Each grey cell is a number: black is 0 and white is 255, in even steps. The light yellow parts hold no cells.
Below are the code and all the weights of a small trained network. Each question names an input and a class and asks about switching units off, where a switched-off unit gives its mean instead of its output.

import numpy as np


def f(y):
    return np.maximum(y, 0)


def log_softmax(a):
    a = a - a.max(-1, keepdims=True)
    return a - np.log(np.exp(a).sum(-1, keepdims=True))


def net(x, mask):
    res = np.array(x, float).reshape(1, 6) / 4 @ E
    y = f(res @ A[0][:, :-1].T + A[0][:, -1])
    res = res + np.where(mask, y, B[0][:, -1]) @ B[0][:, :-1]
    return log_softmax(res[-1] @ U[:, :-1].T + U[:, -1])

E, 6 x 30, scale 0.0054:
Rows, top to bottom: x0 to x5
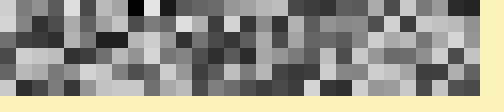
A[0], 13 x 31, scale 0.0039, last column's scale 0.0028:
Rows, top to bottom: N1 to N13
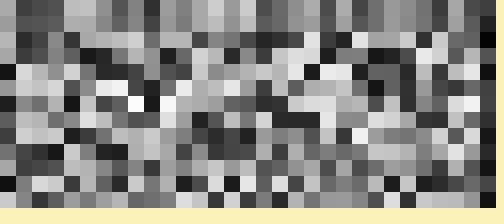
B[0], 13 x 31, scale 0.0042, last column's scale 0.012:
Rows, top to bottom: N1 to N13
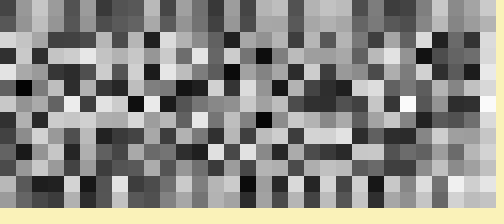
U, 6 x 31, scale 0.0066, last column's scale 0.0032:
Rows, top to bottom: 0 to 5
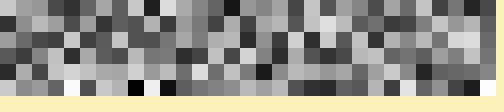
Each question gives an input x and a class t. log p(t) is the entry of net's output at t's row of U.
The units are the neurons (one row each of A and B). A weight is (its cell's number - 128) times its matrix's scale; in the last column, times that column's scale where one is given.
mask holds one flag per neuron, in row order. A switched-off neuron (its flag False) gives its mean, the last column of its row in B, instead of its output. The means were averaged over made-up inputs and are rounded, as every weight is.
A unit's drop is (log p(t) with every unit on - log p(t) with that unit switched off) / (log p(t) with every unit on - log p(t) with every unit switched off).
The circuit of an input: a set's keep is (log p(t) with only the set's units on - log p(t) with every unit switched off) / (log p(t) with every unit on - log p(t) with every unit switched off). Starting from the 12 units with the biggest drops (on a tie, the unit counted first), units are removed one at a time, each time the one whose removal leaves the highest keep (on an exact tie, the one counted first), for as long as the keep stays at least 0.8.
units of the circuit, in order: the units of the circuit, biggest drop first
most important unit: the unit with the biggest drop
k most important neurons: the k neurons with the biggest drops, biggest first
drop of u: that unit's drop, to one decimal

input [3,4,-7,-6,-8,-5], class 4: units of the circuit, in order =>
[N4]
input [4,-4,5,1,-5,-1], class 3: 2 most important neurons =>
[N7, N8]
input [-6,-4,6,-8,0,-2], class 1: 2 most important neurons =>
[N1, N11]
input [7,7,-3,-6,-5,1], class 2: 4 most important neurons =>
[N7, N13, N9, N8]
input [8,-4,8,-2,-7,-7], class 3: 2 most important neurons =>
[N10, N7]
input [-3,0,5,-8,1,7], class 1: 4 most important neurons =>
[N1, N11, N5, N2]
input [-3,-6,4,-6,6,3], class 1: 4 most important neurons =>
[N1, N11, N4, N2]
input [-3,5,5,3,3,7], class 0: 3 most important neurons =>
[N3, N12, N6]
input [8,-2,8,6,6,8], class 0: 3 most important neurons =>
[N3, N7, N6]
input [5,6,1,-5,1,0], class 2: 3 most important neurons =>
[N7, N13, N9]
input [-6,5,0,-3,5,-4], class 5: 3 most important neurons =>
[N7, N12, N4]
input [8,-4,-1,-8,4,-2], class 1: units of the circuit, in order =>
[N7, N1]
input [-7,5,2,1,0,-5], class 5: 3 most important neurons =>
[N7, N12, N3]
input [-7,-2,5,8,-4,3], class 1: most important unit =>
N9
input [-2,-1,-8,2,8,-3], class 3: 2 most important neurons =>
[N6, N4]
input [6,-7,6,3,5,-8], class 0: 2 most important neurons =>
[N5, N7]
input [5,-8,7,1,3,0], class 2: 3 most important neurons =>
[N12, N6, N7]
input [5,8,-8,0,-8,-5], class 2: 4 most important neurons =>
[N13, N10, N8, N7]
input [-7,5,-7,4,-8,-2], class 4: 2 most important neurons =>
[N4, N10]
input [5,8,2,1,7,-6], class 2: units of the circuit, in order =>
[N13]
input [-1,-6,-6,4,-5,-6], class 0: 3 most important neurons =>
[N5, N13, N10]
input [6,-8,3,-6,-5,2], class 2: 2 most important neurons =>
[N12, N7]
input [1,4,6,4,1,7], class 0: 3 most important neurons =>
[N3, N6, N12]
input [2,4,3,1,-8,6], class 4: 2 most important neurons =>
[N4, N5]
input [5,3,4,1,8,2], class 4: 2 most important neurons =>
[N8, N7]
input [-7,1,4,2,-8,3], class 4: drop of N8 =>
0.0
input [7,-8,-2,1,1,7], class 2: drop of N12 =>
0.8
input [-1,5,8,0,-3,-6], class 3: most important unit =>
N10
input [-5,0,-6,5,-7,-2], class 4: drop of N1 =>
0.1
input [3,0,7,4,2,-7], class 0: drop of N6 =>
0.4
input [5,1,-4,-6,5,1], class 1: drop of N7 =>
0.5
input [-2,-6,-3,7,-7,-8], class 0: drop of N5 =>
1.8
